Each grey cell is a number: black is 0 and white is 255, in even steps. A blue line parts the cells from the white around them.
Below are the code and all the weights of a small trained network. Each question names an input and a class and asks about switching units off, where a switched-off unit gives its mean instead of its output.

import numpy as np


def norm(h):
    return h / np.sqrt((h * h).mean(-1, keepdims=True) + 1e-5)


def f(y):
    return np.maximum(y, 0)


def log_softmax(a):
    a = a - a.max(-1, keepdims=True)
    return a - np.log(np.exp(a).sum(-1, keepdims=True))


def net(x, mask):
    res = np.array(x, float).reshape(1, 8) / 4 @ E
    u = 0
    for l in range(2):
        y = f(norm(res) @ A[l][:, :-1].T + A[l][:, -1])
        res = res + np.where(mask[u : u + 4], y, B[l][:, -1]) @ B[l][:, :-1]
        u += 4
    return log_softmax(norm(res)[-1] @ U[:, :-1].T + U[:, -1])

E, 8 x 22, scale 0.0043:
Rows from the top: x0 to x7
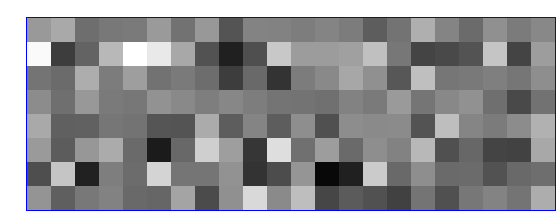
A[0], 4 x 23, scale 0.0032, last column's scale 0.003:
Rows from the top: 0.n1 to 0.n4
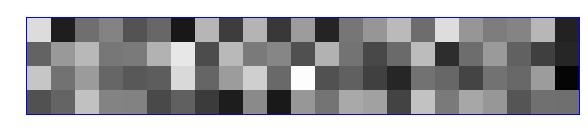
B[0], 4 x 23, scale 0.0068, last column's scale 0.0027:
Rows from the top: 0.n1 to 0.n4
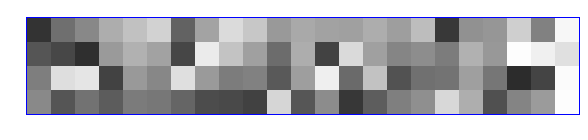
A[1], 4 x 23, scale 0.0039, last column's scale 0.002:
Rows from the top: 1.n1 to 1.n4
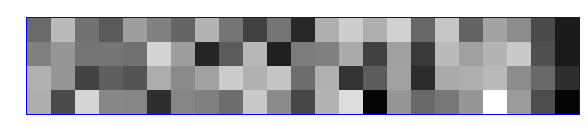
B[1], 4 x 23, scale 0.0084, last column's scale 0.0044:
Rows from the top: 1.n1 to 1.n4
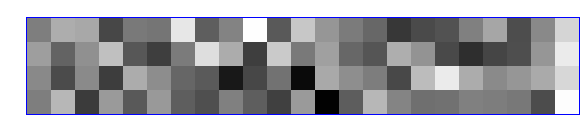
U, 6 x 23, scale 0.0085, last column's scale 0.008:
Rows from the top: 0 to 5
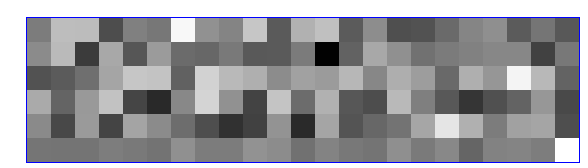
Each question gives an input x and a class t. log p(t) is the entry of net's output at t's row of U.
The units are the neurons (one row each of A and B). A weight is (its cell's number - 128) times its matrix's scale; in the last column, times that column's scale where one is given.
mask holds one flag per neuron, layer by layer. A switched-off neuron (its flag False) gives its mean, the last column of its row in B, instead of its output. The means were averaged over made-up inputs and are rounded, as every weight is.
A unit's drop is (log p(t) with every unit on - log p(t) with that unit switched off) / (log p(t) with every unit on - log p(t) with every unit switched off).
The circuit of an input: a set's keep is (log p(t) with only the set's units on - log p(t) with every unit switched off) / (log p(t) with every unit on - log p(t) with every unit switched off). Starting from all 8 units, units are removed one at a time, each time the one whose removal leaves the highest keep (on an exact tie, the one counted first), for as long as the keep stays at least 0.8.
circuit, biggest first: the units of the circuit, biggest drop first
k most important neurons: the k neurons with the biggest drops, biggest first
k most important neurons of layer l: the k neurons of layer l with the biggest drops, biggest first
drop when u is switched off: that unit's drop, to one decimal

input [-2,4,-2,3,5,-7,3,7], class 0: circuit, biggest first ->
(0.n3)
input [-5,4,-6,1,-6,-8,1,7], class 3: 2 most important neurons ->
(1.n2; 1.n1)
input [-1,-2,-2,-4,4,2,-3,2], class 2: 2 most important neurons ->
(0.n1; 1.n1)
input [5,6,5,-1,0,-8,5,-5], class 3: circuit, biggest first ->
(1.n2; 1.n4)
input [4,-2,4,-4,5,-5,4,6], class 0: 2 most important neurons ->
(0.n3; 1.n4)
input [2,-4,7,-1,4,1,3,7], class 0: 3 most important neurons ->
(0.n3; 1.n3; 0.n1)
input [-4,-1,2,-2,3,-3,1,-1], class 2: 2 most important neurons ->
(0.n1; 1.n3)
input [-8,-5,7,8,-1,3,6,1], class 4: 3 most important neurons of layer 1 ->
(1.n4; 1.n2; 1.n1)
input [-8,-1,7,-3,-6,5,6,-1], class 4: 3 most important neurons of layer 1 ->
(1.n4; 1.n2; 1.n1)
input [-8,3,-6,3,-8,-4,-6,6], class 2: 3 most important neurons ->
(0.n2; 1.n1; 0.n4)
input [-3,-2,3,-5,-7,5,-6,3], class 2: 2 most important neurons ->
(0.n2; 1.n2)
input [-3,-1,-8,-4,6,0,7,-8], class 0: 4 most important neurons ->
(1.n1; 1.n4; 0.n4; 0.n2)
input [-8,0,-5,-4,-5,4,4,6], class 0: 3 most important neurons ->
(0.n3; 1.n2; 1.n4)
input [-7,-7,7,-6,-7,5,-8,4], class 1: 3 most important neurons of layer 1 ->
(1.n4; 1.n2; 1.n3)
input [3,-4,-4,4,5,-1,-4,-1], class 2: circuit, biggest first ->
(0.n1)
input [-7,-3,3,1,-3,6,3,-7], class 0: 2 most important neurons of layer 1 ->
(1.n1; 1.n2)
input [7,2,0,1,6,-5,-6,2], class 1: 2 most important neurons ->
(1.n4; 0.n2)
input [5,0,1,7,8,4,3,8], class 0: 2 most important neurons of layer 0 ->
(0.n3; 0.n2)
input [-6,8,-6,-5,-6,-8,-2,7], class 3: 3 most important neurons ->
(1.n2; 1.n1; 0.n1)
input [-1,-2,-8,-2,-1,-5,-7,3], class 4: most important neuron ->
(1.n3)
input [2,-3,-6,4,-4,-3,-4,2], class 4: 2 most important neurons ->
(1.n3; 0.n1)
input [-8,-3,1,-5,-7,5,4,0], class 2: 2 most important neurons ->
(0.n2; 1.n4)
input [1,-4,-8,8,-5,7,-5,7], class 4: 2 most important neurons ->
(1.n3; 1.n2)
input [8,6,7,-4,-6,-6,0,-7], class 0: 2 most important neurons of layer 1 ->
(1.n1; 1.n3)
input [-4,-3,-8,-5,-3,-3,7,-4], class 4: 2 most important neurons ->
(1.n3; 1.n4)
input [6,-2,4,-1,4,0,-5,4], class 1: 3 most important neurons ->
(1.n4; 1.n1; 1.n3)
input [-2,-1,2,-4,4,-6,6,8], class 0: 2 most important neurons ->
(0.n3; 1.n4)
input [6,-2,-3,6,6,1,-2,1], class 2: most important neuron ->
(0.n1)
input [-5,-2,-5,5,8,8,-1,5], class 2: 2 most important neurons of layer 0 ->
(0.n1; 0.n4)
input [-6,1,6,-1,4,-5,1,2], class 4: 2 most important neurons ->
(0.n4; 0.n2)
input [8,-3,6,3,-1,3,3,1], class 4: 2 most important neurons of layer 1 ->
(1.n2; 1.n4)
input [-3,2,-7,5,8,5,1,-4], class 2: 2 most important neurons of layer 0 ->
(0.n1; 0.n4)
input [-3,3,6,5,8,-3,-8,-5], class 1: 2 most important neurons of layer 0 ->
(0.n2; 0.n3)
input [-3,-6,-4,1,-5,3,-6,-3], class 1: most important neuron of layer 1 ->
(1.n4)
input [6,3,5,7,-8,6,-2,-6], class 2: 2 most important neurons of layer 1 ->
(1.n2; 1.n3)
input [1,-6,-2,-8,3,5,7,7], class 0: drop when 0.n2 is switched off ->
0.1
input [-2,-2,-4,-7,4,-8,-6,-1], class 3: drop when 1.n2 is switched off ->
1.4
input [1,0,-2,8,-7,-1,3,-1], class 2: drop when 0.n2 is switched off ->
0.7
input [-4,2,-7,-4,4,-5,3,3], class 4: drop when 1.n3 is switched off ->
1.5
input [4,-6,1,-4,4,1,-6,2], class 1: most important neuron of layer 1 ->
(1.n4)
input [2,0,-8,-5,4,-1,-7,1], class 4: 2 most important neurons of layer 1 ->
(1.n3; 1.n1)
